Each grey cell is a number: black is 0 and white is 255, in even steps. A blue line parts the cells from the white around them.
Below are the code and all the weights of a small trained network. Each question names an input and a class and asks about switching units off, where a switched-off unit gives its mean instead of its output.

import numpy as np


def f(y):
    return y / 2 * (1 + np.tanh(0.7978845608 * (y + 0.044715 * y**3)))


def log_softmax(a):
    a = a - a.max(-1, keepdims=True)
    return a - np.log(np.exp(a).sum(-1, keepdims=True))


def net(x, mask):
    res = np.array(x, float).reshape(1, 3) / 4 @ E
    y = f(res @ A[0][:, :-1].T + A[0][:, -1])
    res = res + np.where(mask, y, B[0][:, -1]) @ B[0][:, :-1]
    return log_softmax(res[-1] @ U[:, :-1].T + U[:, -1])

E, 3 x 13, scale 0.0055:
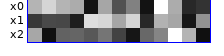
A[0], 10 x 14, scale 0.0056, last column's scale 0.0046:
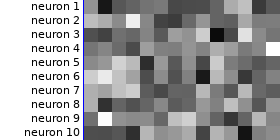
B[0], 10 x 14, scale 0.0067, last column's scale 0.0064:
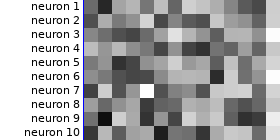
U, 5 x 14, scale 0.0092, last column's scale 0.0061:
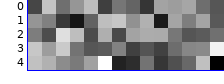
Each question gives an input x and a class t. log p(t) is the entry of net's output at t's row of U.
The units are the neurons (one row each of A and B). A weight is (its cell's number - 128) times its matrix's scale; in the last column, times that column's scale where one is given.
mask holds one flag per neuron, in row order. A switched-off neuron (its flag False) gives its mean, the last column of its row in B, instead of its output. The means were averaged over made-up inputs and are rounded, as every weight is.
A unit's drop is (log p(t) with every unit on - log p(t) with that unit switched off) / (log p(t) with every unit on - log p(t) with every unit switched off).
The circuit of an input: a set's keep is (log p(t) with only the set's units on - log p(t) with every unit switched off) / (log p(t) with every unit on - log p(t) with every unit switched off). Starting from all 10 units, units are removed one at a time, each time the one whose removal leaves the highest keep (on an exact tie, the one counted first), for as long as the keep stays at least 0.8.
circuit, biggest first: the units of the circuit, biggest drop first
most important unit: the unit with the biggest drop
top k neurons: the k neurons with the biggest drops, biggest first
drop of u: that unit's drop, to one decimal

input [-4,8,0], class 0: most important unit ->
neuron 10
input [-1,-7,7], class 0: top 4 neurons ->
[neuron 7; neuron 2; neuron 9; neuron 6]
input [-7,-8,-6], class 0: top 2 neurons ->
[neuron 7; neuron 2]
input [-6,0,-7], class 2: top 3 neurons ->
[neuron 9; neuron 6; neuron 5]
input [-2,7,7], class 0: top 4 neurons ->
[neuron 10; neuron 9; neuron 4; neuron 6]
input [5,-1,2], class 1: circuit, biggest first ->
[neuron 6; neuron 5]
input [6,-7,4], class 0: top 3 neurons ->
[neuron 7; neuron 2; neuron 3]
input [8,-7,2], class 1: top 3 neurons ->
[neuron 6; neuron 5; neuron 10]
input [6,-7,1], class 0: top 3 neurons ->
[neuron 7; neuron 2; neuron 3]
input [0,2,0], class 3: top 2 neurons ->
[neuron 7; neuron 2]
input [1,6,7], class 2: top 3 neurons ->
[neuron 1; neuron 8; neuron 7]
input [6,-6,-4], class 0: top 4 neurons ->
[neuron 7; neuron 2; neuron 3; neuron 1]
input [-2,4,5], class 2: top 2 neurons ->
[neuron 1; neuron 7]
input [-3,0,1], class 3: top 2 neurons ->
[neuron 6; neuron 5]
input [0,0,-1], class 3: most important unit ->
neuron 1
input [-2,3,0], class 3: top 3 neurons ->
[neuron 7; neuron 2; neuron 5]
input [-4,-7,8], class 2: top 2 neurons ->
[neuron 1; neuron 8]
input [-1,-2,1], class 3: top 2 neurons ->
[neuron 10; neuron 9]
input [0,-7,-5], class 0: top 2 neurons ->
[neuron 7; neuron 2]
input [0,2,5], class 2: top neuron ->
[neuron 1]
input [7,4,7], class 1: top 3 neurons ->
[neuron 6; neuron 5; neuron 9]
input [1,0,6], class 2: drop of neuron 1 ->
0.2
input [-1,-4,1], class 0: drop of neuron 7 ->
0.3
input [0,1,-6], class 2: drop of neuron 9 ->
0.4
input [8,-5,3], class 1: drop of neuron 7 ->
0.0
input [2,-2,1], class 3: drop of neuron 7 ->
0.1
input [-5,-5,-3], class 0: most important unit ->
neuron 6
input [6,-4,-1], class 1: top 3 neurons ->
[neuron 6; neuron 5; neuron 10]
